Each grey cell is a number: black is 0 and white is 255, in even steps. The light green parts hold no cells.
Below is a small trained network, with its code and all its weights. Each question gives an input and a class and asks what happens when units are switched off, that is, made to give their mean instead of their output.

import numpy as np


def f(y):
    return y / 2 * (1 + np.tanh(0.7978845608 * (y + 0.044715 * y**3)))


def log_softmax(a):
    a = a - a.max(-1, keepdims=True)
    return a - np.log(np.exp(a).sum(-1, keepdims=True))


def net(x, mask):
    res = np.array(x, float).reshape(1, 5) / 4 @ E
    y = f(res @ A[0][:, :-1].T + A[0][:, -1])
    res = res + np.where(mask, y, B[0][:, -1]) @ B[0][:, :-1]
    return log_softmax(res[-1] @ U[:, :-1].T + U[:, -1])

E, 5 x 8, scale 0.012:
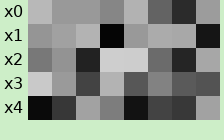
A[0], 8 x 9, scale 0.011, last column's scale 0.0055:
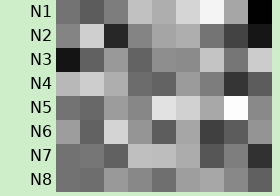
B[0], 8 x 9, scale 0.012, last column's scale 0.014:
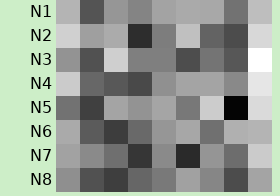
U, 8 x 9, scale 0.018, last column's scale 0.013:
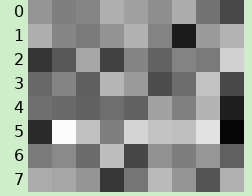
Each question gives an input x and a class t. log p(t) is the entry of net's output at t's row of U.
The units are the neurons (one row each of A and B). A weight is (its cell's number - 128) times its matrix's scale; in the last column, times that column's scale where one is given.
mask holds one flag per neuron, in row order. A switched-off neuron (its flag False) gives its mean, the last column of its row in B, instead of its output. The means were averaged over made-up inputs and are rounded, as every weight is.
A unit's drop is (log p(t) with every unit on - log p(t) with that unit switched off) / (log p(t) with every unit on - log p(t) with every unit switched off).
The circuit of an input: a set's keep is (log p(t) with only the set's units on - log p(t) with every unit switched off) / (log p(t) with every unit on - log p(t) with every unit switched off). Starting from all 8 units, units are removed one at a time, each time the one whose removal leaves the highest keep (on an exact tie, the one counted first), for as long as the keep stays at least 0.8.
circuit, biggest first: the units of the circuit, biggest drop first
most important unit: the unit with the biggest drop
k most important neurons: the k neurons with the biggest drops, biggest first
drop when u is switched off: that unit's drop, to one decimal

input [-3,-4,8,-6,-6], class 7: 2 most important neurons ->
N2, N7
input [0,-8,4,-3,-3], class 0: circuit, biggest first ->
N5
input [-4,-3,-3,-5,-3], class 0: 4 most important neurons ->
N1, N2, N7, N5
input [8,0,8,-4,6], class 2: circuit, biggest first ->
N7, N2
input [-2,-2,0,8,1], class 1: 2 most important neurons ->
N5, N4
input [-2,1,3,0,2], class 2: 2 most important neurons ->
N2, N6
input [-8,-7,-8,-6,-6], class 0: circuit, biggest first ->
N2, N5
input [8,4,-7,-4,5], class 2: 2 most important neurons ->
N2, N3
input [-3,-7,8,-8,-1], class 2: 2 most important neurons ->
N7, N4
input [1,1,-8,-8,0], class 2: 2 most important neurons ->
N3, N2
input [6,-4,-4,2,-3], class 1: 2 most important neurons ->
N2, N5
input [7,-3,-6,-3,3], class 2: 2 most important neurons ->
N2, N4
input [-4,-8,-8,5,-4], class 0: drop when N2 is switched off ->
0.8
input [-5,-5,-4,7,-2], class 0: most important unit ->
N2
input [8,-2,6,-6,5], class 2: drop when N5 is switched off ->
0.3
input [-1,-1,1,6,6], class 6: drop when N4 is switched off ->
0.1
